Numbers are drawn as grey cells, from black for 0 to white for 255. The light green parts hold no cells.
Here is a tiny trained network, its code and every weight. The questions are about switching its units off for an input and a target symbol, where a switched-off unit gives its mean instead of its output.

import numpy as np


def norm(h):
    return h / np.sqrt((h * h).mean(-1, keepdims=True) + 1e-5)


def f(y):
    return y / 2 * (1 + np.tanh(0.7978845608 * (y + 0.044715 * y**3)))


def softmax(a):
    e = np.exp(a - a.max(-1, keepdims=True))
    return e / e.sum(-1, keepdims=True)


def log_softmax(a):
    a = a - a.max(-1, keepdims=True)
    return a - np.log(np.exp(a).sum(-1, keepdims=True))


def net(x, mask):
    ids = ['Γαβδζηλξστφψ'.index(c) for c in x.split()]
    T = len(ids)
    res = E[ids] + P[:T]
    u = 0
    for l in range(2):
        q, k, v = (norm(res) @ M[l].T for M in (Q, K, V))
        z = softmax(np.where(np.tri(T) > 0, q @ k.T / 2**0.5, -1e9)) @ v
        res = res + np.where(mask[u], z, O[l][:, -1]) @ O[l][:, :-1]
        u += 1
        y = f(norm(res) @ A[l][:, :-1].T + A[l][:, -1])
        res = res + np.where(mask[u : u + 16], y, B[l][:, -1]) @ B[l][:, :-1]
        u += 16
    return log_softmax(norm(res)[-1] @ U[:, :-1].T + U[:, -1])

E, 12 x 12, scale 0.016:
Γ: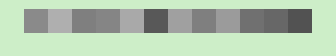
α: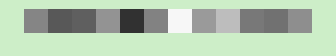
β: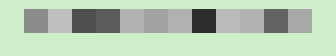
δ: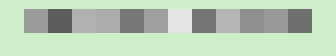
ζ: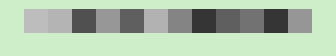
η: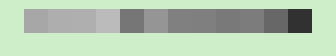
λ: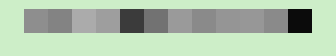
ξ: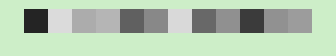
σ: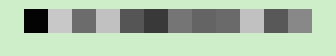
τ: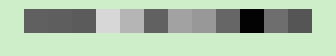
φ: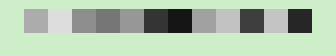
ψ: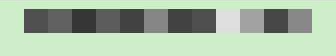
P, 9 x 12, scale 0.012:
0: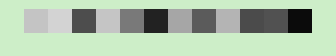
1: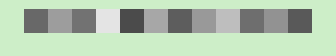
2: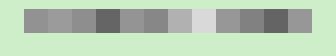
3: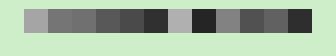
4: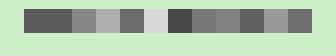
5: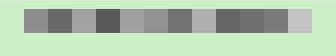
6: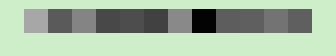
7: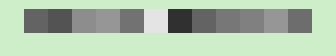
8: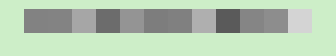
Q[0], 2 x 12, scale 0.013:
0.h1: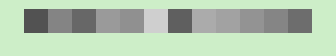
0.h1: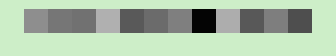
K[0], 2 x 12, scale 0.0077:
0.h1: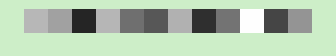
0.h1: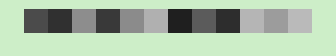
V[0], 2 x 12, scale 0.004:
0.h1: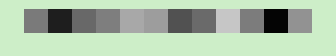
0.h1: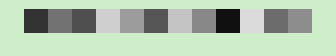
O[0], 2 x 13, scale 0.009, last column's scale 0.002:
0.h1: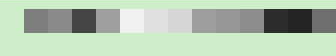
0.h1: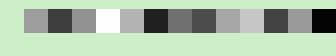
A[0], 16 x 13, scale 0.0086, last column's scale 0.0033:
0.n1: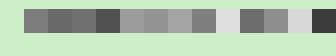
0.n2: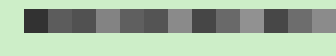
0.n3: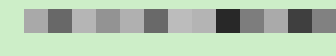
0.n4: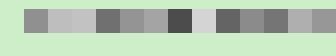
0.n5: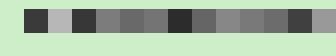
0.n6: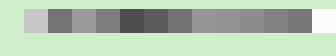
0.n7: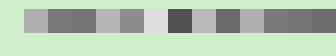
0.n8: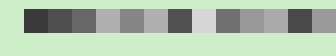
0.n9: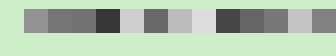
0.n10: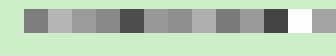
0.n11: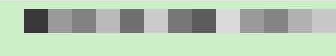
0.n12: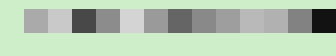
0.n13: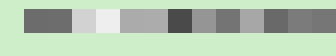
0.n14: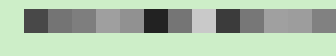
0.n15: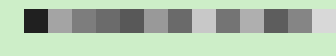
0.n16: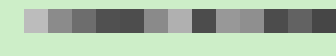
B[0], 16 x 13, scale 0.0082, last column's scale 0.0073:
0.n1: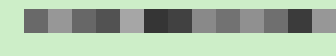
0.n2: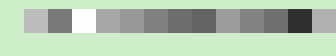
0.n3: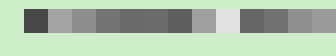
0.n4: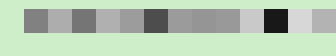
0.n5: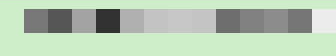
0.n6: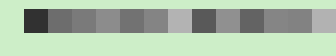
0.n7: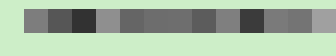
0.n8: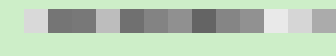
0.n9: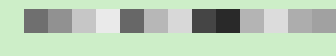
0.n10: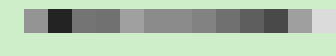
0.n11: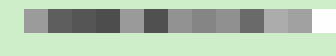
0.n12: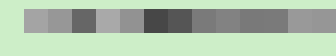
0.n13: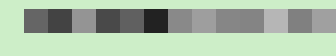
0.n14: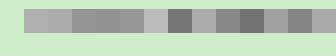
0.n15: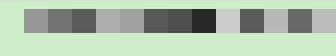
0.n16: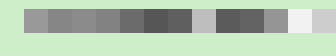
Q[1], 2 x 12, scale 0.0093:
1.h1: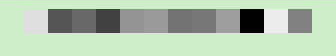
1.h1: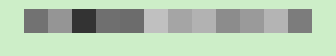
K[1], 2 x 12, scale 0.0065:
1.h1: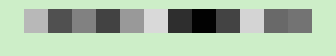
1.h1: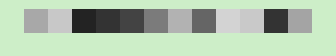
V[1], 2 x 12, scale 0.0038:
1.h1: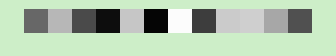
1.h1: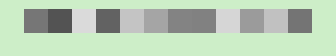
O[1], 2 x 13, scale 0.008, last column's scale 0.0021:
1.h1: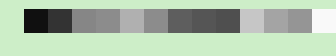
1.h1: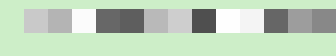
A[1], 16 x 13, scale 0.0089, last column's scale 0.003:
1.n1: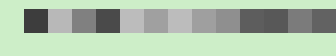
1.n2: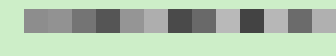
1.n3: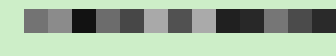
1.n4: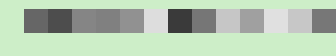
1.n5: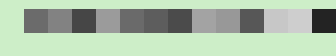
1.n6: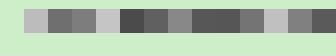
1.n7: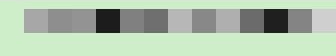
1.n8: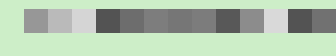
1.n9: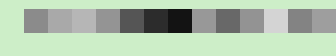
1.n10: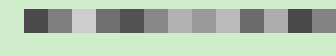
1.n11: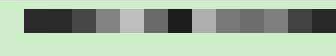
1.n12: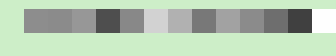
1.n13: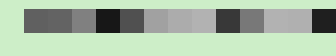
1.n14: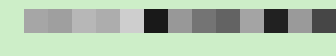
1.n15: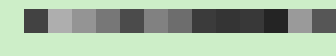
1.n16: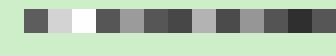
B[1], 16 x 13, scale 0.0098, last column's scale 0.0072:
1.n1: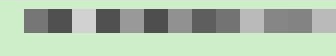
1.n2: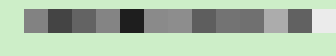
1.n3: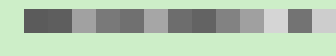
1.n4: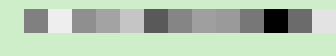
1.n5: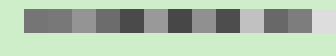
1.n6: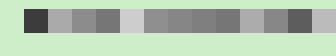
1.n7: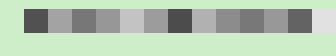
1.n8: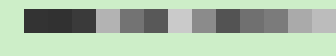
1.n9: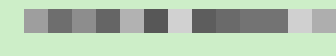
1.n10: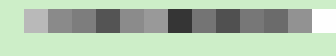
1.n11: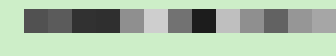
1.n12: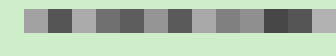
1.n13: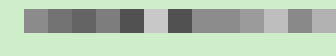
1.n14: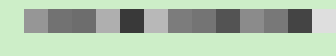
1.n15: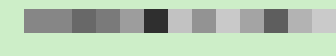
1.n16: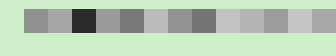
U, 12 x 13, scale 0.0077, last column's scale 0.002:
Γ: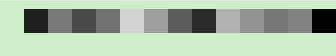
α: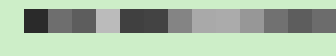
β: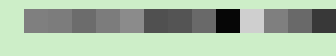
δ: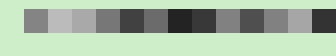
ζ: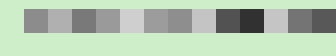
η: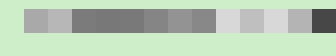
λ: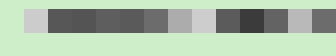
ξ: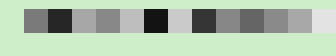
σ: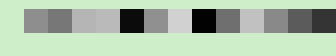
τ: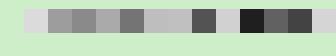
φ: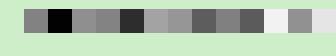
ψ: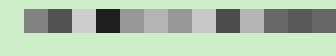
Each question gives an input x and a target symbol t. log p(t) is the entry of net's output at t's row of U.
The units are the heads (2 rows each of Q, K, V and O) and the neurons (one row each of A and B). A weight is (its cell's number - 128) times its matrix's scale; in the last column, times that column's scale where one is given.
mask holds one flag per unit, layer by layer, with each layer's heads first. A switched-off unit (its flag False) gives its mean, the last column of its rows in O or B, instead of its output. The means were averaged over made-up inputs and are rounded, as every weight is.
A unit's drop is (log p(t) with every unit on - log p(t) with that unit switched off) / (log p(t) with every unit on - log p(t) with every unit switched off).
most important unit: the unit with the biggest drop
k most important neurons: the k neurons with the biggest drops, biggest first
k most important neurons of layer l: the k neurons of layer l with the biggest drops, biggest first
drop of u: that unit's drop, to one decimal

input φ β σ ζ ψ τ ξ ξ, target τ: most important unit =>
1.n4
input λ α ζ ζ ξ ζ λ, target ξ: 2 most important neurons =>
(0.n16, 1.n8)
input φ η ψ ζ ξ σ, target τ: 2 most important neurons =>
(0.n15, 0.n2)
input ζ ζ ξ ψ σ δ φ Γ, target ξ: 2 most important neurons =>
(0.n13, 0.n8)
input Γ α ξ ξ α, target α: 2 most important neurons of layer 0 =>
(0.n5, 0.n8)
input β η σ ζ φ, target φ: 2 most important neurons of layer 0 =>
(0.n16, 0.n5)
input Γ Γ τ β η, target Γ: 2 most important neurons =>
(1.n4, 1.n11)
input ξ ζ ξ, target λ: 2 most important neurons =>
(0.n10, 1.n3)
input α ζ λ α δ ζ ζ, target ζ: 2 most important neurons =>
(0.n16, 1.n7)
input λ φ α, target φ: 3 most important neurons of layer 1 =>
(1.n13, 1.n4, 1.n15)
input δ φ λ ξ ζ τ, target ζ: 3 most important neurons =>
(0.n9, 0.n14, 1.n6)
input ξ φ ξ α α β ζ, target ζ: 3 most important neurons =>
(0.n16, 0.n2, 1.n7)
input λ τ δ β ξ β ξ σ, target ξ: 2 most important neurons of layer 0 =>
(0.n2, 0.n13)
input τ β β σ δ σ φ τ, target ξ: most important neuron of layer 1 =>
(1.n9)
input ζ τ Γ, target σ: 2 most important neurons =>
(0.n9, 1.n14)
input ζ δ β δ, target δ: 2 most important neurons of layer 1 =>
(1.n10, 1.n8)
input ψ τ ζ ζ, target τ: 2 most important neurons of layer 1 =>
(1.n14, 1.n5)
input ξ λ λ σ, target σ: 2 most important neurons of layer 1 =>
(1.n16, 1.n8)
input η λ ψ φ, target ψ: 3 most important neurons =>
(0.n5, 1.n12, 1.n1)
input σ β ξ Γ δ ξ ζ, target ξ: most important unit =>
1.n15
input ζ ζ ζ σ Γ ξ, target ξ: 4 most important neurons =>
(0.n10, 0.n16, 0.n8, 1.n1)
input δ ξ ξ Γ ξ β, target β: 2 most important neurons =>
(0.n1, 1.n14)
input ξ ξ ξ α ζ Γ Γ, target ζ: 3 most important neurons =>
(1.n7, 0.n16, 0.n4)
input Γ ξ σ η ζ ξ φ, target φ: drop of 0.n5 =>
0.1
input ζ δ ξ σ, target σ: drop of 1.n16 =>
0.2
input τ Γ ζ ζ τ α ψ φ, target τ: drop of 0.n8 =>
0.3
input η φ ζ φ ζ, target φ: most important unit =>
1.n3
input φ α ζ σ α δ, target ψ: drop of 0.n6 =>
0.0
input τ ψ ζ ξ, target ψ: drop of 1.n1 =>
0.3
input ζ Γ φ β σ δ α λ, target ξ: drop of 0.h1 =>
0.6
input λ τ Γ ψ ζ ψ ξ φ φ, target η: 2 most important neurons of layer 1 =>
(1.n16, 1.n4)
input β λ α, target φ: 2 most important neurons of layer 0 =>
(0.n9, 0.n16)
